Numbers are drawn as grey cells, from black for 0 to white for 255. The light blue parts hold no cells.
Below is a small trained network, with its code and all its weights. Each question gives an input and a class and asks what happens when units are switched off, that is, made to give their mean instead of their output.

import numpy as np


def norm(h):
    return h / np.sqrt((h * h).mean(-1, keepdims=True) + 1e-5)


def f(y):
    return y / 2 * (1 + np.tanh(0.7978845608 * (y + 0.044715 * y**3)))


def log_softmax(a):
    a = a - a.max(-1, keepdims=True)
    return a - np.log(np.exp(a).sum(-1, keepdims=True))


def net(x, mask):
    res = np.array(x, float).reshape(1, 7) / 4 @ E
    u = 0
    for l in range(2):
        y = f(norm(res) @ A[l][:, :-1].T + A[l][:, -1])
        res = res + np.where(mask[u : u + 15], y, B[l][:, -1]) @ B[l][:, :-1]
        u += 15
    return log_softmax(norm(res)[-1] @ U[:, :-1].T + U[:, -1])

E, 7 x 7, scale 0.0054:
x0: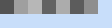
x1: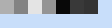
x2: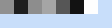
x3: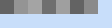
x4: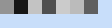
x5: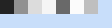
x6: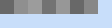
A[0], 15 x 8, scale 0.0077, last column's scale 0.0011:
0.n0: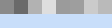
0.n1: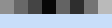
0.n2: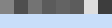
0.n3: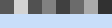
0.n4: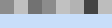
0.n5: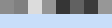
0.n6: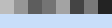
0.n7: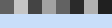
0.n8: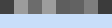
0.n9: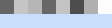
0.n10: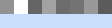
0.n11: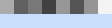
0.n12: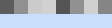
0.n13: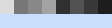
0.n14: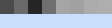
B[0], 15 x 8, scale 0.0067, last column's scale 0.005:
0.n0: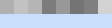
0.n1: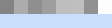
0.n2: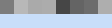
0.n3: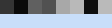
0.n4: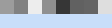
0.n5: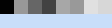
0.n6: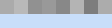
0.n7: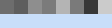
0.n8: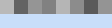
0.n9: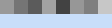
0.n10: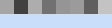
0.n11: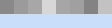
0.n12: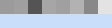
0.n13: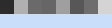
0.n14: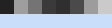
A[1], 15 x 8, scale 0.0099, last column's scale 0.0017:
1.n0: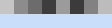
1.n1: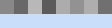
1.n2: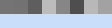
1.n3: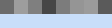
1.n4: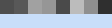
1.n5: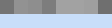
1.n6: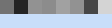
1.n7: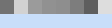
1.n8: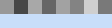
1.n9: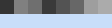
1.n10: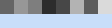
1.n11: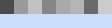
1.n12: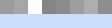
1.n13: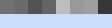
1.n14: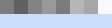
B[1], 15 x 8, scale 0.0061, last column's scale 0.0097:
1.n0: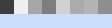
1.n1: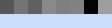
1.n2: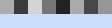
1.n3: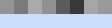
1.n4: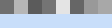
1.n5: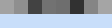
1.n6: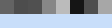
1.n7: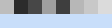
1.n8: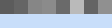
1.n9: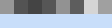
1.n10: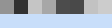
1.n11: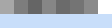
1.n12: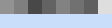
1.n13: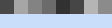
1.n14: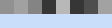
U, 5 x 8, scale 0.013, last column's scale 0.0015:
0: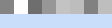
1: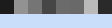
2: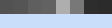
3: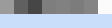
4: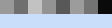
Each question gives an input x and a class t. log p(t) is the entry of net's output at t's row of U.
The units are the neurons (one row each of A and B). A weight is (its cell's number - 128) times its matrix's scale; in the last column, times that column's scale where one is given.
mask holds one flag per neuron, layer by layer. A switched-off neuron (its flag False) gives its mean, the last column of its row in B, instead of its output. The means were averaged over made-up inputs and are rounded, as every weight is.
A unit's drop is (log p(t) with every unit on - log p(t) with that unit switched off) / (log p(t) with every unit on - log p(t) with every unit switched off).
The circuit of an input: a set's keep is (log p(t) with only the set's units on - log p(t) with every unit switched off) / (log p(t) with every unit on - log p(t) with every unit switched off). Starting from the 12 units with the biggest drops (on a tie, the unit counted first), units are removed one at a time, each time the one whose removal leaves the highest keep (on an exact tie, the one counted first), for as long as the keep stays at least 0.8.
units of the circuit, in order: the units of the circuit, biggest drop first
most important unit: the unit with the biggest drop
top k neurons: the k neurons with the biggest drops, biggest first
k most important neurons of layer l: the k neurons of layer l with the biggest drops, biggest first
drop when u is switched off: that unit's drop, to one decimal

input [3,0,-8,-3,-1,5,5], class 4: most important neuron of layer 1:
1.n10
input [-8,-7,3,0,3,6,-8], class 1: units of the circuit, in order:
0.n14; 1.n7
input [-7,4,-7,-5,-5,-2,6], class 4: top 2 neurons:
1.n10; 0.n4
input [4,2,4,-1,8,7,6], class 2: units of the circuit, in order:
1.n1; 1.n12
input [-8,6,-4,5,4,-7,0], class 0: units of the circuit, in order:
1.n0; 0.n1; 0.n3
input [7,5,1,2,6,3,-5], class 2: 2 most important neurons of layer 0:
0.n14; 0.n13
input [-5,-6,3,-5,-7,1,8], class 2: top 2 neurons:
0.n3; 0.n7
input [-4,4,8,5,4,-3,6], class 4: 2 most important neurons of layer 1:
1.n2; 1.n6
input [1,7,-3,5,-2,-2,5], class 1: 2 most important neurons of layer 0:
0.n5; 0.n13
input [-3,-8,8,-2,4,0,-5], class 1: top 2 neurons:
0.n14; 1.n7
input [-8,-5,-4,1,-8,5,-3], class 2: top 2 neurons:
0.n3; 0.n10
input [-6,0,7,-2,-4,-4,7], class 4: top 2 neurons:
1.n2; 0.n2
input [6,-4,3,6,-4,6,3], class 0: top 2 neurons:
0.n12; 1.n10
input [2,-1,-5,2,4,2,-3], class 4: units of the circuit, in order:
0.n4
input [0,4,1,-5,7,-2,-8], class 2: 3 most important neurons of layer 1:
1.n6; 1.n1; 1.n7
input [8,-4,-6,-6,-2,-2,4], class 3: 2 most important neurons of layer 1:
1.n7; 1.n9
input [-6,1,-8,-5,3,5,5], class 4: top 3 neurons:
0.n4; 1.n10; 0.n1
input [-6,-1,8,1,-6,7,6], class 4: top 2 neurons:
1.n2; 0.n1
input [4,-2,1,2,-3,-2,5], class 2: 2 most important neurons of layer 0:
0.n3; 0.n7
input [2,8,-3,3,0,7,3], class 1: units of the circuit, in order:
0.n5
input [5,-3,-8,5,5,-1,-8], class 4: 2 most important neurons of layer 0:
0.n4; 0.n3
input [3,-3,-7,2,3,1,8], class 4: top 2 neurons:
0.n4; 0.n5
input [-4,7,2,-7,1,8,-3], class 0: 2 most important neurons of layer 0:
0.n12; 0.n14
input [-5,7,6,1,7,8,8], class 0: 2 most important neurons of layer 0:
0.n12; 0.n0
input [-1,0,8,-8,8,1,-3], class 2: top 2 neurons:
1.n7; 1.n10
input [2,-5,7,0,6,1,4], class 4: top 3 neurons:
1.n2; 0.n5; 0.n3
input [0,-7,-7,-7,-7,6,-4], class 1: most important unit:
0.n14
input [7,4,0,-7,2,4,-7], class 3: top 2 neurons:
0.n0; 1.n5
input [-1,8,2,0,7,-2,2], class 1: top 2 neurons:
0.n5; 0.n13
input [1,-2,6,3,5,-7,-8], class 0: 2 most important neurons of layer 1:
1.n0; 1.n10
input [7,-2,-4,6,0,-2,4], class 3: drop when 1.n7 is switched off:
0.2
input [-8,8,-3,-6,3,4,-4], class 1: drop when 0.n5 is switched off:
0.6
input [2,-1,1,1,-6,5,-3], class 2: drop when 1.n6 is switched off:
0.1
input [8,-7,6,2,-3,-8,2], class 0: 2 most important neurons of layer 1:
1.n0; 1.n10
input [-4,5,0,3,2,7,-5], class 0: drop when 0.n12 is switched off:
0.1
